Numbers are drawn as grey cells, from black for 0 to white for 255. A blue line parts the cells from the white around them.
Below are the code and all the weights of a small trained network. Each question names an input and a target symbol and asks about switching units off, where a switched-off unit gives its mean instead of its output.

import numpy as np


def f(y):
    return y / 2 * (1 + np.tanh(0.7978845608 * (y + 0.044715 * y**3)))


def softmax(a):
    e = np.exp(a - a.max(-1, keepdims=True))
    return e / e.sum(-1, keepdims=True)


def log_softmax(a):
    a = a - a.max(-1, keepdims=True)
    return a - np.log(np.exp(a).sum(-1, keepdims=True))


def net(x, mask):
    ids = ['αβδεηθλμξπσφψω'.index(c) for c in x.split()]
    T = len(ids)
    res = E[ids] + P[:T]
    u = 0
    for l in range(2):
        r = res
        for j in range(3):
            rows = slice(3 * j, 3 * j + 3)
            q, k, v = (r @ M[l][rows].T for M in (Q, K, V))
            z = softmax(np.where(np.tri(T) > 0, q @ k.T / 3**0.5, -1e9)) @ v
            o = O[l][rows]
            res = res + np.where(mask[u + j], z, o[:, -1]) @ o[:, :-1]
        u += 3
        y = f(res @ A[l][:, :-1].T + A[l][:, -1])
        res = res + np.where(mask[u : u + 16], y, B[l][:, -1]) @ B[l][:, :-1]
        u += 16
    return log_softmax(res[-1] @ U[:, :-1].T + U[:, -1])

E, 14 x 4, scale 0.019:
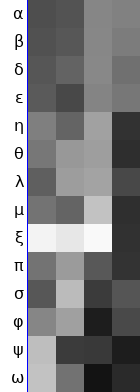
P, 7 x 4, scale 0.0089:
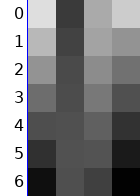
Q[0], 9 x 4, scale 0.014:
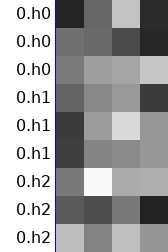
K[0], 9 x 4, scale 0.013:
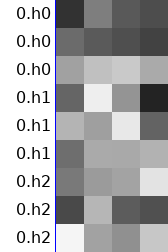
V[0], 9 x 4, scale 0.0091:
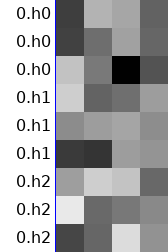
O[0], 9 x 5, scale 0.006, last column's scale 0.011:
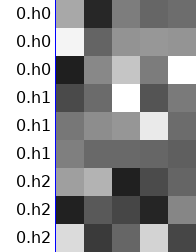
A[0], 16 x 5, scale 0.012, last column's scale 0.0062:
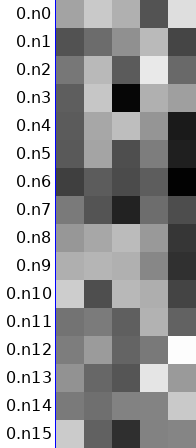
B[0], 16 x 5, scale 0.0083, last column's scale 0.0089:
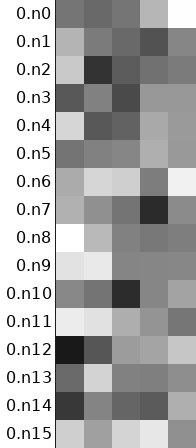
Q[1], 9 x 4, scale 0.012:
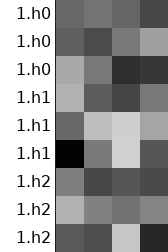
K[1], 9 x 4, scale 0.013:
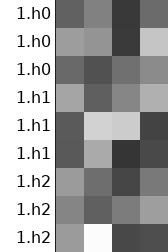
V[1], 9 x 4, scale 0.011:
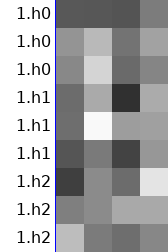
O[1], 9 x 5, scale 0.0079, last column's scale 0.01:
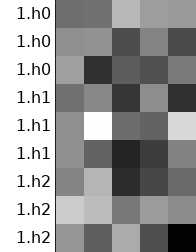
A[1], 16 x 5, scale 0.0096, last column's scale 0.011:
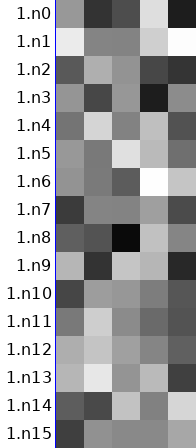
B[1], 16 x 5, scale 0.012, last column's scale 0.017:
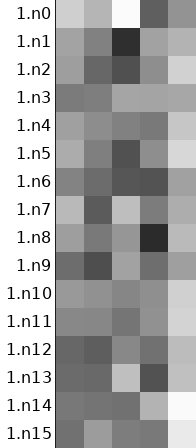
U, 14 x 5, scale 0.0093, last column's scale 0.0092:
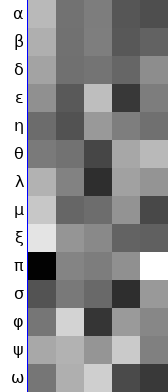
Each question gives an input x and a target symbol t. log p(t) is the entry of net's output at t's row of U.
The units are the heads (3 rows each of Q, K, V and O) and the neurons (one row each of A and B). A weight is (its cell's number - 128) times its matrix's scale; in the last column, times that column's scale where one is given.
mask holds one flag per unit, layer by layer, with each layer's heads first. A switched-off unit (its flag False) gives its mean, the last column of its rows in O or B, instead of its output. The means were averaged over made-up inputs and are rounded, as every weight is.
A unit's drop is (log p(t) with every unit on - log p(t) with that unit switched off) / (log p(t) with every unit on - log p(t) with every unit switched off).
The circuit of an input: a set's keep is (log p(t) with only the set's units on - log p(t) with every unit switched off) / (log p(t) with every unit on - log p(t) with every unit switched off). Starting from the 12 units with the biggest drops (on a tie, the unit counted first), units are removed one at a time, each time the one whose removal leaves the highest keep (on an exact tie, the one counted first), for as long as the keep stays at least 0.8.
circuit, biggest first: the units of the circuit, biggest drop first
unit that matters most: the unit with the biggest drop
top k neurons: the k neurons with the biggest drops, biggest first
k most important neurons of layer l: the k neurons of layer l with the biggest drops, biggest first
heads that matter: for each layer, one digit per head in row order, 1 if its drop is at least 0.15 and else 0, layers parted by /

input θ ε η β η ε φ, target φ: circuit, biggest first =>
0.n6, 1.h1, 0.n3
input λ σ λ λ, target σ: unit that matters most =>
1.h1
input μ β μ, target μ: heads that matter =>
101 / 010
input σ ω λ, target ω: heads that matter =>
111 / 011
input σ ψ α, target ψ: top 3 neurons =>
0.n6, 1.n5, 1.n14
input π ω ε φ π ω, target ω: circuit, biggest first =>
0.n6, 0.h0, 0.h2
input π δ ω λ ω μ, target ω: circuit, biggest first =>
0.h0, 0.n6, 0.h2
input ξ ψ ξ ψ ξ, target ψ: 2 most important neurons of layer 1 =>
1.n8, 1.n5
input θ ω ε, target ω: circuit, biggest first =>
0.h0, 0.n6, 0.h2, 1.h1
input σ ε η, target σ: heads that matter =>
000 / 011
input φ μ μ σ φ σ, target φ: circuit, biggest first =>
0.n6, 1.h1
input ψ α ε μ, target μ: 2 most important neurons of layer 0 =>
0.n15, 0.n6
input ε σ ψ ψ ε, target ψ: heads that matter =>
100 / 000
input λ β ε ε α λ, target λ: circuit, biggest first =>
0.h2, 0.h0, 1.n1, 0.h1
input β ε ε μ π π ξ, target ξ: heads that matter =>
010 / 010
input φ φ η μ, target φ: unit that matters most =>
0.h0
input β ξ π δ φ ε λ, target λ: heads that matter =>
011 / 100
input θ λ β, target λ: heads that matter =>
101 / 000
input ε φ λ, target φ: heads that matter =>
101 / 011
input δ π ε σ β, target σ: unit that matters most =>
1.h1
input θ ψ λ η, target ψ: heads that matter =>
101 / 010
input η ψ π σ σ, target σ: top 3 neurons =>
0.n3, 0.n15, 1.n8
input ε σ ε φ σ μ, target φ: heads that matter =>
100 / 011
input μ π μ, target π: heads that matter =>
000 / 000
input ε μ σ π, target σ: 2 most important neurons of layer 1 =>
1.n8, 1.n14
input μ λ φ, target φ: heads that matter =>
100 / 000
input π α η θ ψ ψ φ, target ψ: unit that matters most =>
0.h2
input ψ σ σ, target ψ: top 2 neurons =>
0.n6, 1.n7
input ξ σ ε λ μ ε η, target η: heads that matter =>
101 / 010
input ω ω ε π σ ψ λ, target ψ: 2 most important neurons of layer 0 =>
0.n6, 0.n4
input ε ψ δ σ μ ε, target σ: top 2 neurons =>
0.n3, 0.n4
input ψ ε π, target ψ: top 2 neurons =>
0.n6, 0.n12
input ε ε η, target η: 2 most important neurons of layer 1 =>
1.n9, 1.n14
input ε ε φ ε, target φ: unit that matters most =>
0.h0
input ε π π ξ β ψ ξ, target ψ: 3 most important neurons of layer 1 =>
1.n8, 1.n5, 1.n1
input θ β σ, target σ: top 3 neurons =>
1.n8, 0.n6, 0.n3
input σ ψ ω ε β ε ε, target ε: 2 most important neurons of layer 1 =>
1.n0, 1.n8
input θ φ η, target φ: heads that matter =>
101 / 011
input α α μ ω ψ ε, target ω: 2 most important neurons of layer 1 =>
1.n13, 1.n1
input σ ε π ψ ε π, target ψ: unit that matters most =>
0.n6
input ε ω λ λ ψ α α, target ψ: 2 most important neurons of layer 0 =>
0.n6, 0.n4
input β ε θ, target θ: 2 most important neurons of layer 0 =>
0.n15, 0.n6
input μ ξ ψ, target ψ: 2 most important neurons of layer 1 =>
1.n14, 1.n5
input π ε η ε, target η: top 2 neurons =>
0.n6, 1.n9
